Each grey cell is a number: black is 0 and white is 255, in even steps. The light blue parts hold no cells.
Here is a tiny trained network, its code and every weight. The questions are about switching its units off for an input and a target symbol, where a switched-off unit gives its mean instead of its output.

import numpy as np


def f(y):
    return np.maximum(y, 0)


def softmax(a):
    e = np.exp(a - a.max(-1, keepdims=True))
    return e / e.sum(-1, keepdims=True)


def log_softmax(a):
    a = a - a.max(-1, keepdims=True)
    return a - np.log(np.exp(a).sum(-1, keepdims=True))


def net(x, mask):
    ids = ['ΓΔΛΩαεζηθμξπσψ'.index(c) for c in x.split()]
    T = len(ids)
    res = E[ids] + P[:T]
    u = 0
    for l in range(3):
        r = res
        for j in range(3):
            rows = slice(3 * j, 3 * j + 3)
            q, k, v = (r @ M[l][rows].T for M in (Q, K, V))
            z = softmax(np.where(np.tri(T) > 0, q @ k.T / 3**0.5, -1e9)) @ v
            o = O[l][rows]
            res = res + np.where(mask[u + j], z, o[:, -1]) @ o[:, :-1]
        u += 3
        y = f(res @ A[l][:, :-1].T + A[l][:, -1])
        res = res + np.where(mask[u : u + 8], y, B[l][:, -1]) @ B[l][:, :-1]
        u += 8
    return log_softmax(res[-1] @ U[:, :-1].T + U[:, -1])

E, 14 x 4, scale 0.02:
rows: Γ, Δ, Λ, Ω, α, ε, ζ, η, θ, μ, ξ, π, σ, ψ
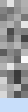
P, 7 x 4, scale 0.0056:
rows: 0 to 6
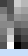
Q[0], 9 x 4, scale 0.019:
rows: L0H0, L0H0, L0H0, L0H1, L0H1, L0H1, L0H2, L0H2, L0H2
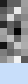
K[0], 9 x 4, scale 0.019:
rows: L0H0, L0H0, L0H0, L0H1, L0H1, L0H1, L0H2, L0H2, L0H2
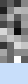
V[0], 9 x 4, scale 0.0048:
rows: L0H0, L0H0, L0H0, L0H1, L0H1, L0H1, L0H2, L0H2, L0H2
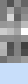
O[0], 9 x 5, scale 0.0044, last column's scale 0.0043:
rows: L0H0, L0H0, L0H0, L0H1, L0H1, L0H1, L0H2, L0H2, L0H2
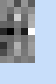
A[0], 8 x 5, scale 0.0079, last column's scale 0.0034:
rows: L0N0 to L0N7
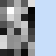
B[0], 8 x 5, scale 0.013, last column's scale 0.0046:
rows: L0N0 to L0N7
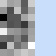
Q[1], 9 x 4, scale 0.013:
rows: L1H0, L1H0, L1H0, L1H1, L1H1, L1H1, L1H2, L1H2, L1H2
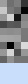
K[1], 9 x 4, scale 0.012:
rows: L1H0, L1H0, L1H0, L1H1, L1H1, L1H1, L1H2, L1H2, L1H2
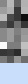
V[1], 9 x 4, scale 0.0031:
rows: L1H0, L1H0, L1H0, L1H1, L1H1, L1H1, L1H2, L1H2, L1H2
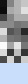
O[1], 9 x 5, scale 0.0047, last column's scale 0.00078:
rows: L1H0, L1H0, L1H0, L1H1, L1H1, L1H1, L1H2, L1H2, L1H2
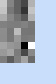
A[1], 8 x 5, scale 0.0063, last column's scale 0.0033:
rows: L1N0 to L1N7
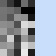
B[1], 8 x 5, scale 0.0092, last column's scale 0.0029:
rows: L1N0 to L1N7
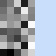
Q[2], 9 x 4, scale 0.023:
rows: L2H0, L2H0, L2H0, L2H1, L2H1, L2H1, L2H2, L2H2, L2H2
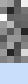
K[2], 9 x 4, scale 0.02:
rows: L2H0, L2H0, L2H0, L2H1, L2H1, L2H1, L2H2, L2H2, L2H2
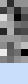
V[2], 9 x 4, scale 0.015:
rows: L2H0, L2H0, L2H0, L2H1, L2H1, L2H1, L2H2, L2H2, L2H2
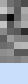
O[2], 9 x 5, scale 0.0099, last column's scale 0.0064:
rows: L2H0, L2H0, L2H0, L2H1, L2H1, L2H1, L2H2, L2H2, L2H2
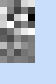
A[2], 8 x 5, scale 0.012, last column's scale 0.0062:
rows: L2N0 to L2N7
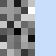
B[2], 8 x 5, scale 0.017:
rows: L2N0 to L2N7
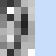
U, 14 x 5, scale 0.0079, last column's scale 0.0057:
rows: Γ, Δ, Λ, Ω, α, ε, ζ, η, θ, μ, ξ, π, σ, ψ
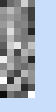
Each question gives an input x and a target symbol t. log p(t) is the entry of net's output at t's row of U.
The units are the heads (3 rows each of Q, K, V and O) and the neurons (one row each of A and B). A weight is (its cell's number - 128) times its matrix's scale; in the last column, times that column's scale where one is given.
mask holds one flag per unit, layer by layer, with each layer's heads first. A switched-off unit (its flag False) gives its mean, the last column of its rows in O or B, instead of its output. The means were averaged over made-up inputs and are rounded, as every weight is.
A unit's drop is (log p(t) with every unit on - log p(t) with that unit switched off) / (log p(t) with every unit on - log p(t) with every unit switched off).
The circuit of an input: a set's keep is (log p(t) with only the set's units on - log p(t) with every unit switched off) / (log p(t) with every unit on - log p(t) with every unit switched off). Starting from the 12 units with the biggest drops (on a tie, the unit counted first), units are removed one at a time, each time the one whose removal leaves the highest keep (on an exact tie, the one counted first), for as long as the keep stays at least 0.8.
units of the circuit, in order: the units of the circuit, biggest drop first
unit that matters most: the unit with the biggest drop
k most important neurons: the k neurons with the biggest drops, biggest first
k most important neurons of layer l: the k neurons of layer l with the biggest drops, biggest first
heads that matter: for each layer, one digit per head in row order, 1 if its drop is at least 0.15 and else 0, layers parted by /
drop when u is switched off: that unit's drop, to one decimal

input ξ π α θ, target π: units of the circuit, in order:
(L2N2)
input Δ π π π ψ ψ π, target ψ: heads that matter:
000 / 000 / 110
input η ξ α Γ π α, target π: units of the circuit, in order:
(L1N7 L2H0)
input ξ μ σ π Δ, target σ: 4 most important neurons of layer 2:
(L2N7 L2N3 L2N0 L2N2)
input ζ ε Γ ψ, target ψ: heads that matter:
000 / 000 / 010
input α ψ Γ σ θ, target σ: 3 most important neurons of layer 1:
(L1N6 L1N7 L1N3)
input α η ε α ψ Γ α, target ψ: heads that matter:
000 / 100 / 110
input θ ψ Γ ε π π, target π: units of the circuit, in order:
(L2N2 L2H0 L1N7)
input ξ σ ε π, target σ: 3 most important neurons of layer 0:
(L0N6 L0N2 L0N7)
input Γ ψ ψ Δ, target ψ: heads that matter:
000 / 000 / 001
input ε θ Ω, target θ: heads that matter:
001 / 000 / 110
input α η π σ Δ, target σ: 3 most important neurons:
(L2N7 L2N3 L0N6)
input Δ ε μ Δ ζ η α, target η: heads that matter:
001 / 000 / 100
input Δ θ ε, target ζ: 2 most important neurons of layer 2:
(L2N1 L2N6)
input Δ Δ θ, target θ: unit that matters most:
L2H0
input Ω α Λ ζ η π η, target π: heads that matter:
000 / 000 / 010
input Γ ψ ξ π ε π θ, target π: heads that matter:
000 / 000 / 110
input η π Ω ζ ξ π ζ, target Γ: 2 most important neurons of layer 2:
(L2N0 L2N7)
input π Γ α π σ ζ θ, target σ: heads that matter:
000 / 000 / 010
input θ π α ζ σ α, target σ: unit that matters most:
L2N3
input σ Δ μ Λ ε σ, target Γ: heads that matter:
000 / 000 / 100
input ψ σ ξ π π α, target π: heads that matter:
000 / 000 / 110
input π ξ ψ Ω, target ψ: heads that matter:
000 / 000 / 000
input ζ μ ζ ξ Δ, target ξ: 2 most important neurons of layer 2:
(L2N1 L2N6)
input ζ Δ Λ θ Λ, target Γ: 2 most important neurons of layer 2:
(L2N7 L2N0)
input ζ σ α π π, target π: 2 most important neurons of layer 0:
(L0N0 L0N1)
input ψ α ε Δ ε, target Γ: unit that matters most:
L0H1
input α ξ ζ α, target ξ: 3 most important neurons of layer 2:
(L2N1 L2N6 L2N4)
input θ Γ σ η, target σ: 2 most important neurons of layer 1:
(L1N6 L1N3)
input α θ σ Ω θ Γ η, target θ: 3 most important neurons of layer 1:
(L1N7 L1N0 L1N4)
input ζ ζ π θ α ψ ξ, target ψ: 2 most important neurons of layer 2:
(L2N0 L2N7)
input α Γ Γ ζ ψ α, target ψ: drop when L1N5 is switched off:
0.1
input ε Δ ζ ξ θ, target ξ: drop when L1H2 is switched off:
0.0
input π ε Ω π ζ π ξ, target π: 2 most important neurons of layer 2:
(L2N2 L2N1)
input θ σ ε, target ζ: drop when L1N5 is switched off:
0.1
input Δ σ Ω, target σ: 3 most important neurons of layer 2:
(L2N3 L2N7 L2N0)
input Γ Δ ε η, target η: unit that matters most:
L2H0
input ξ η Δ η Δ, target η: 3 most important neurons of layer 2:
(L2N7 L2N6 L2N4)
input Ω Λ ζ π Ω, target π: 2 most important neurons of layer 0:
(L0N6 L0N0)
